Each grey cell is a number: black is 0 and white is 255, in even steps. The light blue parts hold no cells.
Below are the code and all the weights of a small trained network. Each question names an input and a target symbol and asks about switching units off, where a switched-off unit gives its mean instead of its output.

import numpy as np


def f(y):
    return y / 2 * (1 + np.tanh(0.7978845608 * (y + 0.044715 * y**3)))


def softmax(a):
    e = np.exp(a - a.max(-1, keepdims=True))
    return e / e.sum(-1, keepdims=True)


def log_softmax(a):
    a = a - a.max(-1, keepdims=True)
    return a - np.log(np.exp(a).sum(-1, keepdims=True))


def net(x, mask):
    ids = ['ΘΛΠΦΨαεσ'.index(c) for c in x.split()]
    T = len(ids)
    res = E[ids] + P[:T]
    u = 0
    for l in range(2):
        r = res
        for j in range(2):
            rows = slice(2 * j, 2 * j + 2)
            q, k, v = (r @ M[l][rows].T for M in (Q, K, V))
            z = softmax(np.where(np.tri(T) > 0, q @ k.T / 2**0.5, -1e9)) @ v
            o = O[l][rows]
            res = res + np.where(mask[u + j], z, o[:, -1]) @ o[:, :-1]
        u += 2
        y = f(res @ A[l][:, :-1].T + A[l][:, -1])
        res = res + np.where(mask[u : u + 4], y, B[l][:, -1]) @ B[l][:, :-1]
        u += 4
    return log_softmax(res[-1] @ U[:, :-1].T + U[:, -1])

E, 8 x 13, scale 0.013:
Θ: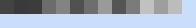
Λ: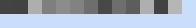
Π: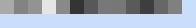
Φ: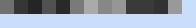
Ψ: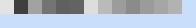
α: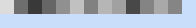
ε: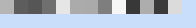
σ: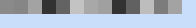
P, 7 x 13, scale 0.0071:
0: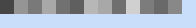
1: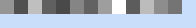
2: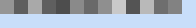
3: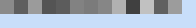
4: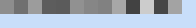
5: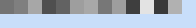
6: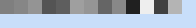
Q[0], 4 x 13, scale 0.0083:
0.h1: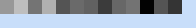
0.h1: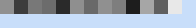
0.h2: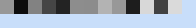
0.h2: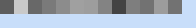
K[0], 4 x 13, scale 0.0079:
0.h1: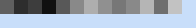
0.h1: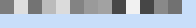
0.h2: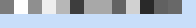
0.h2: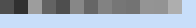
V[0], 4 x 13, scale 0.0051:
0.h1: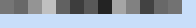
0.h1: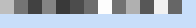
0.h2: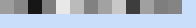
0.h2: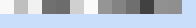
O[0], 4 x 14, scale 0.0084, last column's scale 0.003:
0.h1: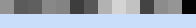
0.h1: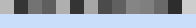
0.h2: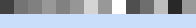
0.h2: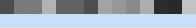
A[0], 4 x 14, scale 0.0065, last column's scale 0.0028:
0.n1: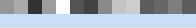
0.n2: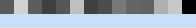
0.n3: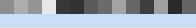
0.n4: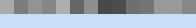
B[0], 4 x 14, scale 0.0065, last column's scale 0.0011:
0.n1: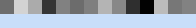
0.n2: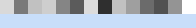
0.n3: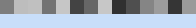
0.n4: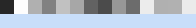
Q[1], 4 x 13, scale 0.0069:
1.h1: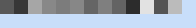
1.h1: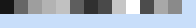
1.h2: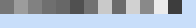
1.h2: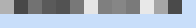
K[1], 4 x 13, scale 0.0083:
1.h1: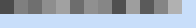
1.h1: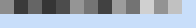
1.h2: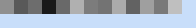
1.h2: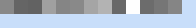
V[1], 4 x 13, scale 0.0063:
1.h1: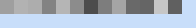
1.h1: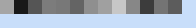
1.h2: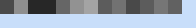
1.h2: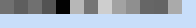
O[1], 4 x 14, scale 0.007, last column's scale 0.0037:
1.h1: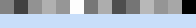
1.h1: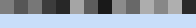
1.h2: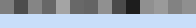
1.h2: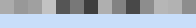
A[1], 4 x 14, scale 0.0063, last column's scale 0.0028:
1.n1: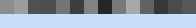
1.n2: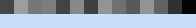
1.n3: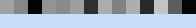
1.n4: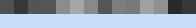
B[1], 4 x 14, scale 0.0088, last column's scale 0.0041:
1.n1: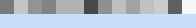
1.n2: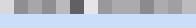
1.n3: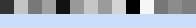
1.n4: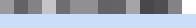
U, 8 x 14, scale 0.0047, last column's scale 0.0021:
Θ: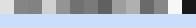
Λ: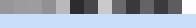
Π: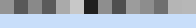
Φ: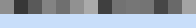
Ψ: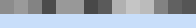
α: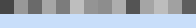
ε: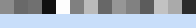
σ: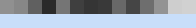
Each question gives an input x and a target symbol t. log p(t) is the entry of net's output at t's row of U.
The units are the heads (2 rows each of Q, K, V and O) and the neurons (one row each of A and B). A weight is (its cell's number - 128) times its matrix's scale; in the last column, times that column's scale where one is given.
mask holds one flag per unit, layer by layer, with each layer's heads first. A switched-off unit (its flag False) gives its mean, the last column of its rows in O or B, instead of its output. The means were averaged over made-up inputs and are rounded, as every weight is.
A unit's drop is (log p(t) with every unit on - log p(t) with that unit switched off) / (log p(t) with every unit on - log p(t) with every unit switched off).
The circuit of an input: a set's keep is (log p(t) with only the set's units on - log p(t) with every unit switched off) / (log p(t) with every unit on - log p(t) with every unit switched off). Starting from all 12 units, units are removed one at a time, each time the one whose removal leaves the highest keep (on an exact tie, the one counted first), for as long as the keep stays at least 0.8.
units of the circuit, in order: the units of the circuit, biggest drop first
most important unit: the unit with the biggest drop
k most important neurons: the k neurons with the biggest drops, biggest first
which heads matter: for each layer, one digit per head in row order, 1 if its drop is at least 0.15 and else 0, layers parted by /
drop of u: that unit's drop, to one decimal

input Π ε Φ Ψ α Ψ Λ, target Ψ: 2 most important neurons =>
(0.n3 1.n1)
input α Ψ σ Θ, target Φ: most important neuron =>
(1.n4)
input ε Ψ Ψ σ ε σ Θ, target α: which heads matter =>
11 / 00
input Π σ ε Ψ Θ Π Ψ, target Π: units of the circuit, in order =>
(1.h1 0.h1 0.n1 0.n3)
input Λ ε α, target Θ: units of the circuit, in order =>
(0.h1 0.n2 0.h2)
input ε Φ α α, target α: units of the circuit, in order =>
(0.h1 0.h2)
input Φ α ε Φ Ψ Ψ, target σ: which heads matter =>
00 / 11
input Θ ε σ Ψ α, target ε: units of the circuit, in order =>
(0.h2 1.h2 0.n4)
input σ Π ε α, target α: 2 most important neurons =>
(1.n3 0.n3)
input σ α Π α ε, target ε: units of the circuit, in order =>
(0.h1 1.h2 0.n1 0.n3)
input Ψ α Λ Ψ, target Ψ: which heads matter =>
11 / 11
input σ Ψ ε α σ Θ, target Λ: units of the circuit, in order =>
(1.h1 0.h1 0.h2)
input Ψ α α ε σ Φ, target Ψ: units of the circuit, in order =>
(1.n1 0.h2 1.h1 0.h1)
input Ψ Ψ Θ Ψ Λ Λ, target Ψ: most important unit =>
1.n1
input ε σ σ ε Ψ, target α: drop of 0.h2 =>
0.5
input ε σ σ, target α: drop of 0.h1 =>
0.7
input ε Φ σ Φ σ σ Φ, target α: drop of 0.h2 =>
0.6
